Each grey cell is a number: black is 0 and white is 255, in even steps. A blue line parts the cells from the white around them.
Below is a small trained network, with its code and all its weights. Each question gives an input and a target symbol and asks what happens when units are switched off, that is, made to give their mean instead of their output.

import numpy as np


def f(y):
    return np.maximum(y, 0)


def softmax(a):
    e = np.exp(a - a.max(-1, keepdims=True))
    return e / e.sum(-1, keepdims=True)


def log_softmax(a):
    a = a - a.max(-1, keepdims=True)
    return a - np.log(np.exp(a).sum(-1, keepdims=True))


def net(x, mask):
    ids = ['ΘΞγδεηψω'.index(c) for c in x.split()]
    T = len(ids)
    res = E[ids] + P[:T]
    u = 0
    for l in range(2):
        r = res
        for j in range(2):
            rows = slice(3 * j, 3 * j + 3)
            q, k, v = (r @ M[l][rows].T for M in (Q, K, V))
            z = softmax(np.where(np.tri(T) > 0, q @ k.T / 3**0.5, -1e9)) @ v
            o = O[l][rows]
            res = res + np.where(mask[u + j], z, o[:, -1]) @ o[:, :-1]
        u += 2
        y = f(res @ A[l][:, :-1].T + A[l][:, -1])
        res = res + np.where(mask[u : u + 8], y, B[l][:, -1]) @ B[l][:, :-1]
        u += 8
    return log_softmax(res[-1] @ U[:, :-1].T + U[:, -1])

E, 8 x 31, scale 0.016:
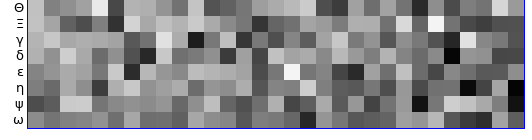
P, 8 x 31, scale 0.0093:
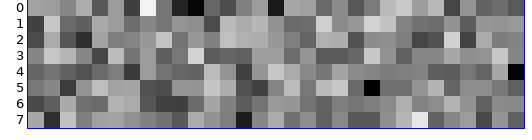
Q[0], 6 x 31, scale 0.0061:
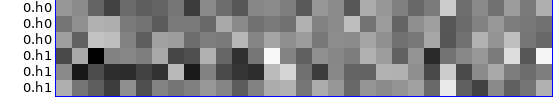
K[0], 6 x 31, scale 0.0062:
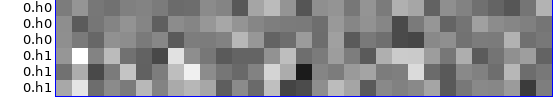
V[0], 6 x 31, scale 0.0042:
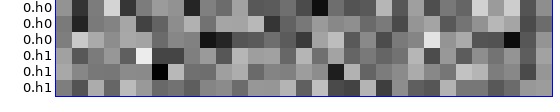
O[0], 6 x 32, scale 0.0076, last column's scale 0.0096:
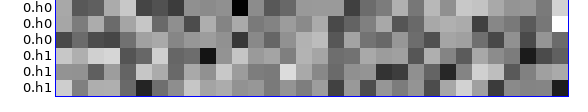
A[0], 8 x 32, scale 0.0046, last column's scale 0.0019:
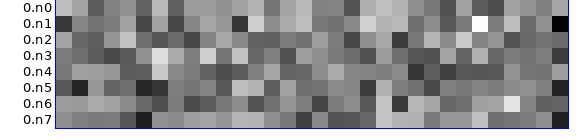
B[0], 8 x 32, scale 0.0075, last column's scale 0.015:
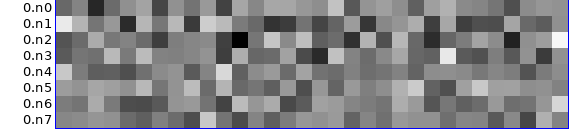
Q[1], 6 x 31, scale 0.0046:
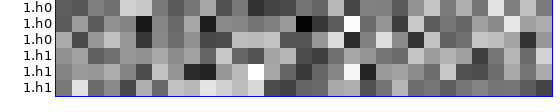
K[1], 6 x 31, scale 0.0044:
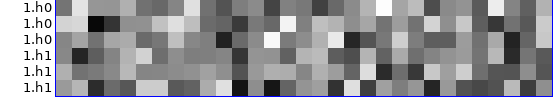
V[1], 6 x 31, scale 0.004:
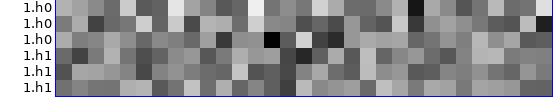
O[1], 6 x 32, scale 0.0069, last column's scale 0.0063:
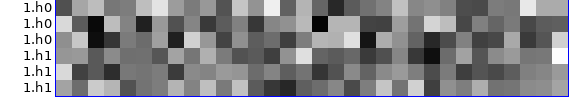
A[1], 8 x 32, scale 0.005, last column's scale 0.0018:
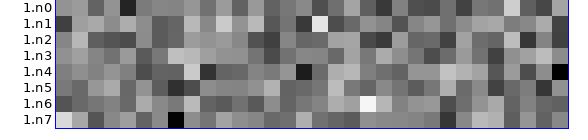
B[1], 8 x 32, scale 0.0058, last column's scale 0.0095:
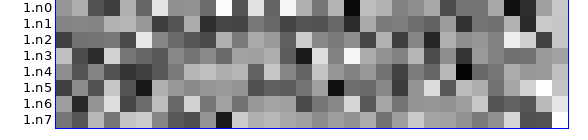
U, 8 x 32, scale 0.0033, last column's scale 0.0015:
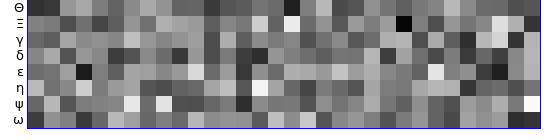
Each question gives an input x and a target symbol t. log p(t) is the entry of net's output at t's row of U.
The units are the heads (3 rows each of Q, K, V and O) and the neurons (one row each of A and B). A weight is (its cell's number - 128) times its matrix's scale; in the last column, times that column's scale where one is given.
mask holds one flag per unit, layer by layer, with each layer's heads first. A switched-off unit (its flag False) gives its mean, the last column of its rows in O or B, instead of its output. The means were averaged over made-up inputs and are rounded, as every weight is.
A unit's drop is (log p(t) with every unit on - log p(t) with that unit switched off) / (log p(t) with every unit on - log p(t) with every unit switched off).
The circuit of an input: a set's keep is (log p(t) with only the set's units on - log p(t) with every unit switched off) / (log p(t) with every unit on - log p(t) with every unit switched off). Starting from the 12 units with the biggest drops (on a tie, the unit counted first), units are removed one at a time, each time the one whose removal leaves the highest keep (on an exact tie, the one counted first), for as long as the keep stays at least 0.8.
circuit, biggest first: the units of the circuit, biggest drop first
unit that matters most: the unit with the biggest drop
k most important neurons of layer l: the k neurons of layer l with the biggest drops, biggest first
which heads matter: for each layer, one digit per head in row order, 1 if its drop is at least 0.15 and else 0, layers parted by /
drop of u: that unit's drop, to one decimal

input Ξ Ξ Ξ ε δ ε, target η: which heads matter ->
11 / 10
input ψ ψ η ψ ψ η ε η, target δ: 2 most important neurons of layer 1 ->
(1.n7, 1.n2)
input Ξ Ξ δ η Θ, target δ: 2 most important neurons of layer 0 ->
(0.n4, 0.n3)
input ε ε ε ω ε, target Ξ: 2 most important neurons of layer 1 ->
(1.n4, 1.n5)
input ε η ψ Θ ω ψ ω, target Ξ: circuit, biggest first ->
(0.h0, 0.h1, 1.n3, 1.h0)
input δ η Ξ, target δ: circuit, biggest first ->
(1.h0, 0.h0, 0.h1, 0.n4)
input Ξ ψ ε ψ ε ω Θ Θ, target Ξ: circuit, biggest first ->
(0.h1, 1.n3)
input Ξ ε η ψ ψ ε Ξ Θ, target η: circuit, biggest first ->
(0.h1, 1.n7)
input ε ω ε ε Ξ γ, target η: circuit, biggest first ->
(0.h1, 1.h0, 0.h0)
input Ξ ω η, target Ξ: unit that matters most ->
1.n4
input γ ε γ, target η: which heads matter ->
01 / 10
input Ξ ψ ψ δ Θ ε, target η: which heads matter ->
01 / 01
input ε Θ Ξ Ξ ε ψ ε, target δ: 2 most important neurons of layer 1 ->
(1.n1, 1.n7)
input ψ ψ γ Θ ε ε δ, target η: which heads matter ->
01 / 00
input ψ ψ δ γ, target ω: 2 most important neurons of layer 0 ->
(0.n6, 0.n1)
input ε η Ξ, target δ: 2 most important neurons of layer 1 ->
(1.n5, 1.n7)
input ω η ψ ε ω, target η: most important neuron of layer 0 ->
(0.n6)
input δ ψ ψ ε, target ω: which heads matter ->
01 / 01
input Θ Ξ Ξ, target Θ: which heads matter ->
11 / 11
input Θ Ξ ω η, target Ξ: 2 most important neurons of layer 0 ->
(0.n2, 0.n3)
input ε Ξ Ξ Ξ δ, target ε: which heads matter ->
10 / 11
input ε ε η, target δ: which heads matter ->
11 / 10
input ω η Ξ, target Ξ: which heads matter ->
11 / 01
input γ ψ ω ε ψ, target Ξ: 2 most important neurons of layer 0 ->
(0.n6, 0.n5)
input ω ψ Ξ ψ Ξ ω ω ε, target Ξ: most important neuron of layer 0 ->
(0.n6)
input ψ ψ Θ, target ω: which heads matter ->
01 / 10
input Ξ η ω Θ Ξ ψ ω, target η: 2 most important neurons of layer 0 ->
(0.n2, 0.n6)
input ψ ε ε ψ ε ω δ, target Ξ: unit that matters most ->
0.h1
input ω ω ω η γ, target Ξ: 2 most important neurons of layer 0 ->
(0.n2, 0.n6)
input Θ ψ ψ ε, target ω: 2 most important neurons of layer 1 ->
(1.n2, 1.n6)
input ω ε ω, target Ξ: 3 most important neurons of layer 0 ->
(0.n2, 0.n3, 0.n6)
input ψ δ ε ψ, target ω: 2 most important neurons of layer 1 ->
(1.n2, 1.n0)
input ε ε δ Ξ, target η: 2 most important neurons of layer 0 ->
(0.n0, 0.n3)
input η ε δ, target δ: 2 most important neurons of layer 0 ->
(0.n4, 0.n3)
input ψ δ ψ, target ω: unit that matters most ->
1.h1
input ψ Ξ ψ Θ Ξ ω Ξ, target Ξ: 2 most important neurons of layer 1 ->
(1.n3, 1.n2)
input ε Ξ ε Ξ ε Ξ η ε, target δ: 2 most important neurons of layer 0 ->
(0.n3, 0.n4)
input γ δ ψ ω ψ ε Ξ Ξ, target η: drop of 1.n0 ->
0.1
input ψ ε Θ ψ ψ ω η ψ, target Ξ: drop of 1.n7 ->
-0.1
